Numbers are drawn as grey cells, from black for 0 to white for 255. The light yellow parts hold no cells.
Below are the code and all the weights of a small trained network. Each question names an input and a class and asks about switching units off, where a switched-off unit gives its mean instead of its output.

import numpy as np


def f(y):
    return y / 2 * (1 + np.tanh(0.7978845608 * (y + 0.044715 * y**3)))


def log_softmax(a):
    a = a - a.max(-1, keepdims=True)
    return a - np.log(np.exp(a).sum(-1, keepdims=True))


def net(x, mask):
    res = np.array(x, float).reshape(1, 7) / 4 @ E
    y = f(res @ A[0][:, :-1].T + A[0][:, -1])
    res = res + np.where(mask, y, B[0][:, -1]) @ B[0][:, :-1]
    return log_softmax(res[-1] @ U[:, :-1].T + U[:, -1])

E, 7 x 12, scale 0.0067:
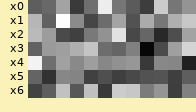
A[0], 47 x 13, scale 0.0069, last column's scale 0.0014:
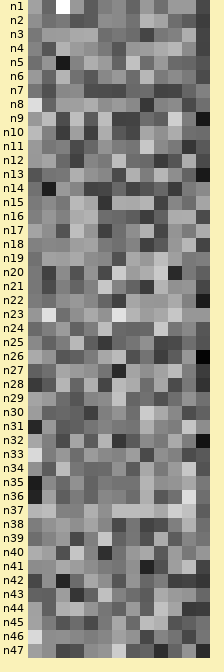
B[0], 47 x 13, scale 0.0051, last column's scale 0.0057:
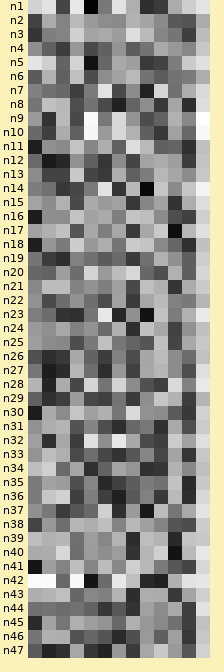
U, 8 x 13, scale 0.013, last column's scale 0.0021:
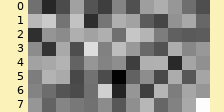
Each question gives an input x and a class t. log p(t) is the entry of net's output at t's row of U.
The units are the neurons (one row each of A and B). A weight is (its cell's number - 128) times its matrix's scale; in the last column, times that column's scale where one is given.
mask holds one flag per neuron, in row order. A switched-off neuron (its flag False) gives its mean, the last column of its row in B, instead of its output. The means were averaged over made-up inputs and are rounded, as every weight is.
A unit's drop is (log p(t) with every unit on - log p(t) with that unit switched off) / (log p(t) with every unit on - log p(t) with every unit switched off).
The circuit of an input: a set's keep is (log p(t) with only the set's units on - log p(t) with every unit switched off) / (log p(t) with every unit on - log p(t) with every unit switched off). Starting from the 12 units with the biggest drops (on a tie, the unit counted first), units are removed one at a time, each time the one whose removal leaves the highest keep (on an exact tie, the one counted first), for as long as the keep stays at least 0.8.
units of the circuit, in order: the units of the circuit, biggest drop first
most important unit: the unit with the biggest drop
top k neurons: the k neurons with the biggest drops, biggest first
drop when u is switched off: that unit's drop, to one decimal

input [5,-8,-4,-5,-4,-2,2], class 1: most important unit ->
n42
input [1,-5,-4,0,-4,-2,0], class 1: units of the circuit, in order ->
(n42 n5)
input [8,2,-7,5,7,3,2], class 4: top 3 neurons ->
(n39 n21 n43)
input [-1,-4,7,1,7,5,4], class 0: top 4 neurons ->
(n47 n12 n26 n29)
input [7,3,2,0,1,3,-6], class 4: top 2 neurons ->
(n21 n43)
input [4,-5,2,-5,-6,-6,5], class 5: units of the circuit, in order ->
(n31 n36)
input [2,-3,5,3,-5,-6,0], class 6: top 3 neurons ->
(n23 n37 n27)
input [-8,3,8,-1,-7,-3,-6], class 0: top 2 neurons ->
(n47 n12)
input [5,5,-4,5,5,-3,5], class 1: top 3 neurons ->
(n1 n9 n10)
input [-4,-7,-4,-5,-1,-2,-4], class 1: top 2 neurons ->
(n42 n5)
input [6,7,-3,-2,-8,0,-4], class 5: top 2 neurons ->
(n36 n35)
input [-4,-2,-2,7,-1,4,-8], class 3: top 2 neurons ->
(n9 n32)
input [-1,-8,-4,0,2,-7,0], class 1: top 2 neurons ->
(n5 n42)
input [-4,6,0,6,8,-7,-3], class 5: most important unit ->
n8
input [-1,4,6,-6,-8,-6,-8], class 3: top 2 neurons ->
(n10 n9)
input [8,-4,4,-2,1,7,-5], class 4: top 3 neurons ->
(n39 n21 n43)
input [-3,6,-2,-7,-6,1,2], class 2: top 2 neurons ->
(n30 n42)
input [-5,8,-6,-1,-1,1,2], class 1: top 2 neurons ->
(n1 n34)
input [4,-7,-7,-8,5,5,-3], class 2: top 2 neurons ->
(n11 n30)
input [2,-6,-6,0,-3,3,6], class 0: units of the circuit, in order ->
(n13)
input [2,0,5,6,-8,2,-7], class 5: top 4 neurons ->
(n36 n31 n35 n28)
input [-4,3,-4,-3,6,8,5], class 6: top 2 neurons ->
(n14 n7)
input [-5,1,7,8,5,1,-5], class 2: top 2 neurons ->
(n41 n16)
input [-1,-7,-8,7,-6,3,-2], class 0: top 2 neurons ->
(n27 n13)
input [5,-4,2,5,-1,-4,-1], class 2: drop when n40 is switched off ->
0.3
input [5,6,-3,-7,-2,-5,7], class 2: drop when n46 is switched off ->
0.0
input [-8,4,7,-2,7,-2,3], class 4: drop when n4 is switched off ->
0.1
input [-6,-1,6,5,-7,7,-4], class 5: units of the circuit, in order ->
(n36)
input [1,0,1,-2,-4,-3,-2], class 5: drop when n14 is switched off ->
0.2
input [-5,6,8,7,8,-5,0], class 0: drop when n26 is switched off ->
0.2
